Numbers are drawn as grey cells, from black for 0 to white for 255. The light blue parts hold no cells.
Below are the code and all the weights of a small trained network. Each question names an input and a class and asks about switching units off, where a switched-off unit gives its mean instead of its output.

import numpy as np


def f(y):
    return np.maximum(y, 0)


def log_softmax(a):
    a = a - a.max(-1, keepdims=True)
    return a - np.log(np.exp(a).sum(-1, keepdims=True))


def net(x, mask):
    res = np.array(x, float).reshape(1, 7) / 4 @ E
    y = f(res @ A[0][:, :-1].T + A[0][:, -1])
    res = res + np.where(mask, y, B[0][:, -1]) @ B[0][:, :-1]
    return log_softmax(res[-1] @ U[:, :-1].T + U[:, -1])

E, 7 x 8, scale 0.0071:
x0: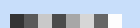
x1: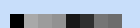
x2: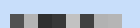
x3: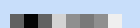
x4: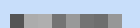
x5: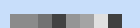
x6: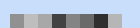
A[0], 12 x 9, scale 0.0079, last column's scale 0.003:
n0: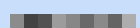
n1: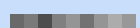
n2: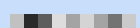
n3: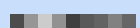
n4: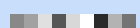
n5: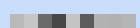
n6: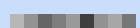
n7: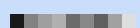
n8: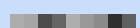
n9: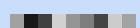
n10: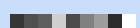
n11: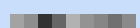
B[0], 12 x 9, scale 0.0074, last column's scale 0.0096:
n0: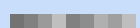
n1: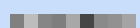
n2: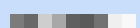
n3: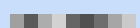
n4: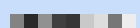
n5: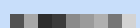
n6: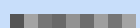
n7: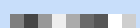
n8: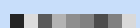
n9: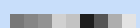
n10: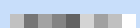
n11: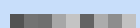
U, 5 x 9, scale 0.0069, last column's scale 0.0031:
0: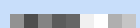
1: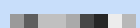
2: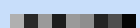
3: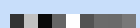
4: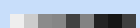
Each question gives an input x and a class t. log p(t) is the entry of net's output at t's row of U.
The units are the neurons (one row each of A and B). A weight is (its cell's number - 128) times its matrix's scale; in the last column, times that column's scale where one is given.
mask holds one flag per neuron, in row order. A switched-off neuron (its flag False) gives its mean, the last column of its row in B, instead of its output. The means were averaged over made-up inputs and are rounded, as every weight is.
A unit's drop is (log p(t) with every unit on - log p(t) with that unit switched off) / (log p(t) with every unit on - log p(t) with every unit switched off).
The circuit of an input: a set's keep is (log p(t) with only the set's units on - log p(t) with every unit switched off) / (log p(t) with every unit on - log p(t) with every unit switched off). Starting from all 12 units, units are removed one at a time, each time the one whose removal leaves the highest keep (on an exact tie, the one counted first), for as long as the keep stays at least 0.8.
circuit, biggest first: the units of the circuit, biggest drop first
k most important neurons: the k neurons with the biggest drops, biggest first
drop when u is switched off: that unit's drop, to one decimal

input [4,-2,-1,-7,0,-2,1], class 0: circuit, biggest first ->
(n4)
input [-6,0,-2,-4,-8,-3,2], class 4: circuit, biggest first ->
(n7 n9 n4)
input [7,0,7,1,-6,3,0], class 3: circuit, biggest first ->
(n10 n2)
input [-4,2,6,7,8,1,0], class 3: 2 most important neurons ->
(n2 n3)
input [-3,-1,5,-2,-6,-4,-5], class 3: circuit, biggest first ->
(n4 n7 n3)
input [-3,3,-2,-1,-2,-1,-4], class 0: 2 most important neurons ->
(n9 n10)
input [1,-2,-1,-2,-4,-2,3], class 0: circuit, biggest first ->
(n9 n7)
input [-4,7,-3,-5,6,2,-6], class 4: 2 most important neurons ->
(n2 n4)
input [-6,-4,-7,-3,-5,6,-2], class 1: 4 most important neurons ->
(n2 n4 n8 n5)
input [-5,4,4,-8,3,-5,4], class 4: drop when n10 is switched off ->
-0.5
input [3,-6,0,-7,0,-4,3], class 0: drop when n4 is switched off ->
0.5
